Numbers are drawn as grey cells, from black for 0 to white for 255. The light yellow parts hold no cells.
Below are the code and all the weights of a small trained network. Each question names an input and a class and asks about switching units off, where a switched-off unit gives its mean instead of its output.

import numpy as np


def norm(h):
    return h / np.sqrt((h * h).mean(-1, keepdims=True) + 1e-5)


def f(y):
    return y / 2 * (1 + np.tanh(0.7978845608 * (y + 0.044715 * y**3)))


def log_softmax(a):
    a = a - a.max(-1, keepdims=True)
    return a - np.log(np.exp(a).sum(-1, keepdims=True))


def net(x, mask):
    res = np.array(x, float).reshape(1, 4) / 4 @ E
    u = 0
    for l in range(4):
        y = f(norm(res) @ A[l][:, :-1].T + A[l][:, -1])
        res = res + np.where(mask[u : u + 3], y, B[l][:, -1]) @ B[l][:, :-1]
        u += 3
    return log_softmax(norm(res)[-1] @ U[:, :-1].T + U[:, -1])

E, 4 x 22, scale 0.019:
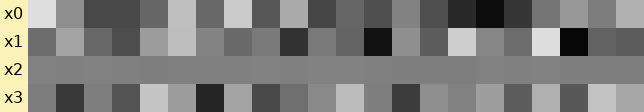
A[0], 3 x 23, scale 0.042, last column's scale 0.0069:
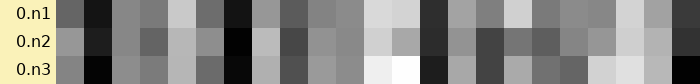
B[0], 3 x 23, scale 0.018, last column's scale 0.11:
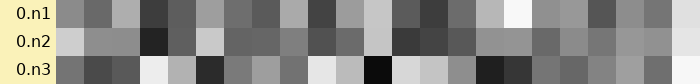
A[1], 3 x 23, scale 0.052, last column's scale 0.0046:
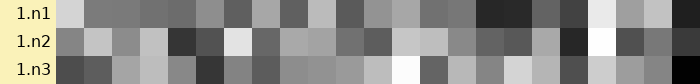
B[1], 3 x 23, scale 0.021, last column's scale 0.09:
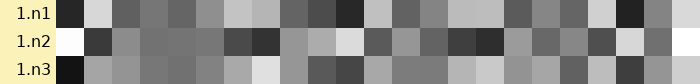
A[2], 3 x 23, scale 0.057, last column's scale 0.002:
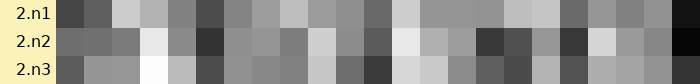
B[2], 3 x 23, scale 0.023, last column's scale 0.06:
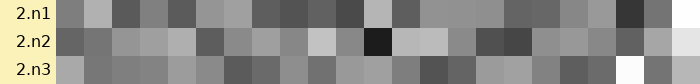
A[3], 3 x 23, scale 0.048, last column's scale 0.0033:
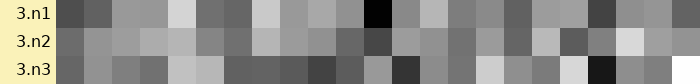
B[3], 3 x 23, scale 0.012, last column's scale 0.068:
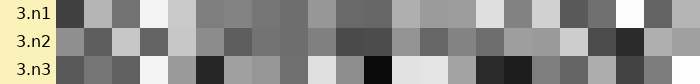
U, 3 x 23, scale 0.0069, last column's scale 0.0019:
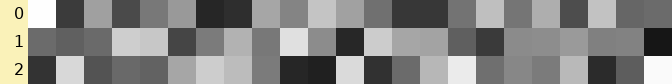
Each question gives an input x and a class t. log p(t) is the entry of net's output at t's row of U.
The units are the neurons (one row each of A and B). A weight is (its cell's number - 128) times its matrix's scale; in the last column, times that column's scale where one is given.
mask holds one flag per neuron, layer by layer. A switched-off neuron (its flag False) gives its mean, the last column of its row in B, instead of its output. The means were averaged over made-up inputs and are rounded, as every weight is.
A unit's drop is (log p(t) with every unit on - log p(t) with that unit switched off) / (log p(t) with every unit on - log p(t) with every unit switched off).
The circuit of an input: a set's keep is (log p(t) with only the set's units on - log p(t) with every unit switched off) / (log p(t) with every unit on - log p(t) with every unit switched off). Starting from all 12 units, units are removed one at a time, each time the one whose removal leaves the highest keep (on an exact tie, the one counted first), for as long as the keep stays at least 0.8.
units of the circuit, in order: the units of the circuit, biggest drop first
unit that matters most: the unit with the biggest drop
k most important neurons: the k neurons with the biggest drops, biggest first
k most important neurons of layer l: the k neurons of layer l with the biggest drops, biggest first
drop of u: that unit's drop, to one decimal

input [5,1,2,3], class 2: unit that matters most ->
0.n1
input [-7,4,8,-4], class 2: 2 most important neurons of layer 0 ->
[0.n3 0.n2]
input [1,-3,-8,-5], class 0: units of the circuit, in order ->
[1.n2 0.n2 0.n1 0.n3]
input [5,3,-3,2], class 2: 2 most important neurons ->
[1.n2 0.n1]
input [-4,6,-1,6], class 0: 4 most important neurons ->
[0.n3 1.n1 0.n1 1.n3]
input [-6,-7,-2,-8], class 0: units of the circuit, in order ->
[1.n2 0.n1 0.n2 0.n3]
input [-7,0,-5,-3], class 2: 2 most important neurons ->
[1.n3 0.n3]
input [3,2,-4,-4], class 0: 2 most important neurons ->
[0.n2 0.n1]
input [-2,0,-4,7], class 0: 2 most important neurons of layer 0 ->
[0.n1 0.n2]
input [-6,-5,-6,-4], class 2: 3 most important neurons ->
[1.n3 0.n3 2.n1]
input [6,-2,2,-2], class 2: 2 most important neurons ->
[0.n3 0.n1]
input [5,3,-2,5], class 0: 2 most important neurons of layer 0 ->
[0.n2 0.n3]
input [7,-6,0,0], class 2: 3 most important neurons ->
[1.n1 0.n2 1.n2]
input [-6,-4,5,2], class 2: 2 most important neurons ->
[0.n1 1.n3]
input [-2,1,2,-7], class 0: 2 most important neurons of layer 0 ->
[0.n1 0.n2]
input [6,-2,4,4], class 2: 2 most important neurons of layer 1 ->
[1.n1 1.n2]
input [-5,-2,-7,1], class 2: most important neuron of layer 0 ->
[0.n1]
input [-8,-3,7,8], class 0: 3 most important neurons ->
[0.n2 0.n1 1.n1]
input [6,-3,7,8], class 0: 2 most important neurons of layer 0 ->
[0.n2 0.n1]
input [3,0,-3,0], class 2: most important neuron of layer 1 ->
[1.n2]
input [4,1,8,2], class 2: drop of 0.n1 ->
1.0
